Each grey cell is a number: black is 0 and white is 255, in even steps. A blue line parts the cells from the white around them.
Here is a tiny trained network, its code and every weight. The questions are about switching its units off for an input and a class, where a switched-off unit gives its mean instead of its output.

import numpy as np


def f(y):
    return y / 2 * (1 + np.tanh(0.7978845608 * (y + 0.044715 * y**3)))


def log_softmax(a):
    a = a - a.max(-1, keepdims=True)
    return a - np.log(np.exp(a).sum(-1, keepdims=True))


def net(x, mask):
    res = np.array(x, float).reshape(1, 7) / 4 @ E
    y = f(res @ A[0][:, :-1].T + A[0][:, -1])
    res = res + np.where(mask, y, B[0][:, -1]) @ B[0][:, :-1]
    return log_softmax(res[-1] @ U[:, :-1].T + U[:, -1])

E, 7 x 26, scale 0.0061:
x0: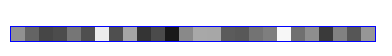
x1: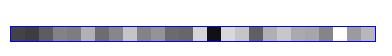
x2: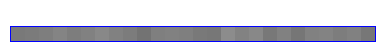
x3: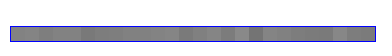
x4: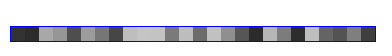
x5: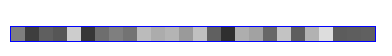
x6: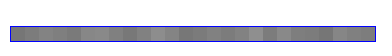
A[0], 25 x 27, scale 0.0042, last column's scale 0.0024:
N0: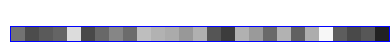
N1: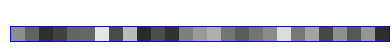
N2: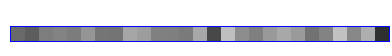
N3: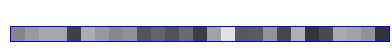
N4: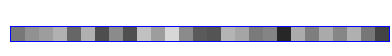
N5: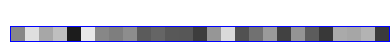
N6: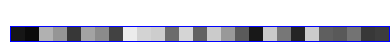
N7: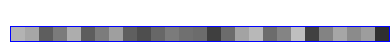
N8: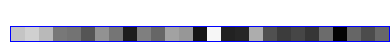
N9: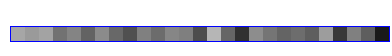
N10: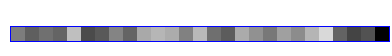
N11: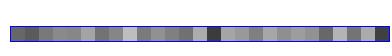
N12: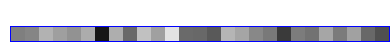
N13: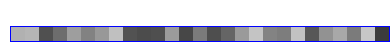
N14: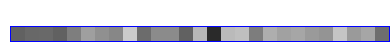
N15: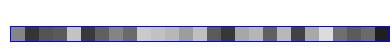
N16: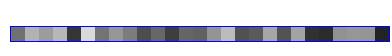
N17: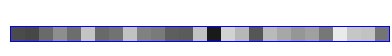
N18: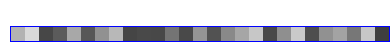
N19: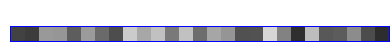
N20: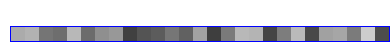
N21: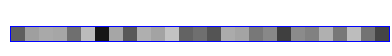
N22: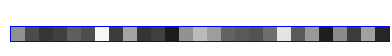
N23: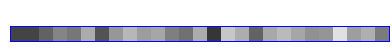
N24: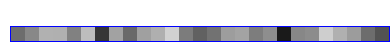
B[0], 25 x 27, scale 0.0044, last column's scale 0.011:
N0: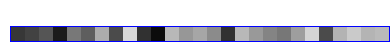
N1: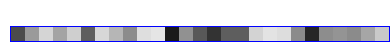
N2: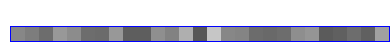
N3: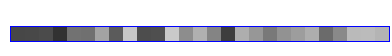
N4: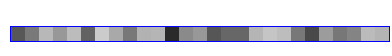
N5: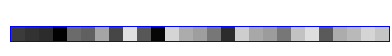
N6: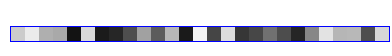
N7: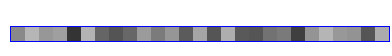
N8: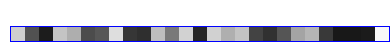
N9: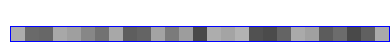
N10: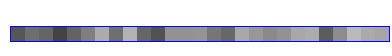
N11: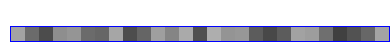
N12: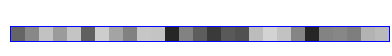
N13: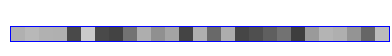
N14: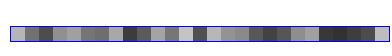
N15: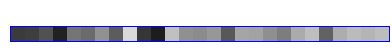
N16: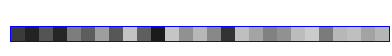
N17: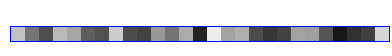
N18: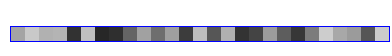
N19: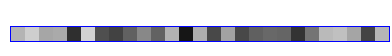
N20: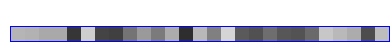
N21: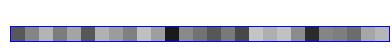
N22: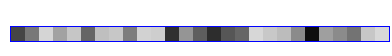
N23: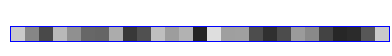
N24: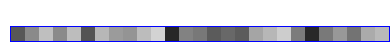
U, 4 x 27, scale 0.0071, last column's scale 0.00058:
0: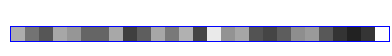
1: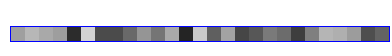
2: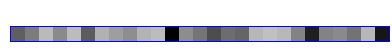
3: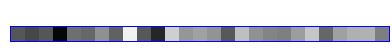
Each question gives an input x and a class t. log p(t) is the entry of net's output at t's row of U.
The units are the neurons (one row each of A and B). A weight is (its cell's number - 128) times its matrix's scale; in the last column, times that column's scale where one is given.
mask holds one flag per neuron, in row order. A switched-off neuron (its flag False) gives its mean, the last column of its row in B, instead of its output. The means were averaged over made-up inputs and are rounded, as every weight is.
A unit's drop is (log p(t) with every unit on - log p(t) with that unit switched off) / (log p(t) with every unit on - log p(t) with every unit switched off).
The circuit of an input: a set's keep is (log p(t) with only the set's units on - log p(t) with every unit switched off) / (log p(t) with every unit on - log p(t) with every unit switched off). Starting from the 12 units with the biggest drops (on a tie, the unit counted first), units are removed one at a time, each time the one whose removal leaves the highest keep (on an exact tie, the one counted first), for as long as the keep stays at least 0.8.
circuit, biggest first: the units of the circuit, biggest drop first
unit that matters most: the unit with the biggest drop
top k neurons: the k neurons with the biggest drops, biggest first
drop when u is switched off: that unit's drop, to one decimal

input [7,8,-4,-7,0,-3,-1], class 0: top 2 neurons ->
[N17, N23]
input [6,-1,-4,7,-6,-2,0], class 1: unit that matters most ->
N18
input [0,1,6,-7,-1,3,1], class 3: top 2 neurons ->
[N8, N6]
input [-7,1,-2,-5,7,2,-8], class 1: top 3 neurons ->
[N6, N19, N22]
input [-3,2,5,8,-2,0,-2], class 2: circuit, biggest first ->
[N8, N6]
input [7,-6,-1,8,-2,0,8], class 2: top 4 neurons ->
[N22, N1, N17, N23]
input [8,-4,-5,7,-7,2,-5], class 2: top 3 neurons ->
[N22, N1, N6]
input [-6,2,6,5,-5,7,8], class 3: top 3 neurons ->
[N0, N15, N22]
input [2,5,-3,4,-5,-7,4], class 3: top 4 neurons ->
[N5, N16, N8, N3]
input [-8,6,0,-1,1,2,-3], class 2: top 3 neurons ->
[N12, N24, N21]
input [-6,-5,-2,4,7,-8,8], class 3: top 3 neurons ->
[N5, N16, N3]
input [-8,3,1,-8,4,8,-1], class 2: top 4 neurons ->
[N12, N24, N21, N4]
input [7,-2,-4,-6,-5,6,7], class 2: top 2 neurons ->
[N22, N1]
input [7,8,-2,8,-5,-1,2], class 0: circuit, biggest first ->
[N17]
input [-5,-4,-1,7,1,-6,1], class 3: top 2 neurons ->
[N5, N16]
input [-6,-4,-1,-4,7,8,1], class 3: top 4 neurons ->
[N0, N15, N10, N18]
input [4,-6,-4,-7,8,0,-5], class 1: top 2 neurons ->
[N6, N19]
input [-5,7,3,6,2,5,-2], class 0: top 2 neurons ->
[N23, N17]
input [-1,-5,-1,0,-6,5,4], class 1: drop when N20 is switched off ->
0.2
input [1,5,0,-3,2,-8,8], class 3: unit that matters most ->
N5
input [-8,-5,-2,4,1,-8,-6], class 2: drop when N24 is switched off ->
0.5
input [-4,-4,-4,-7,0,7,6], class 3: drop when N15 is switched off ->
0.0
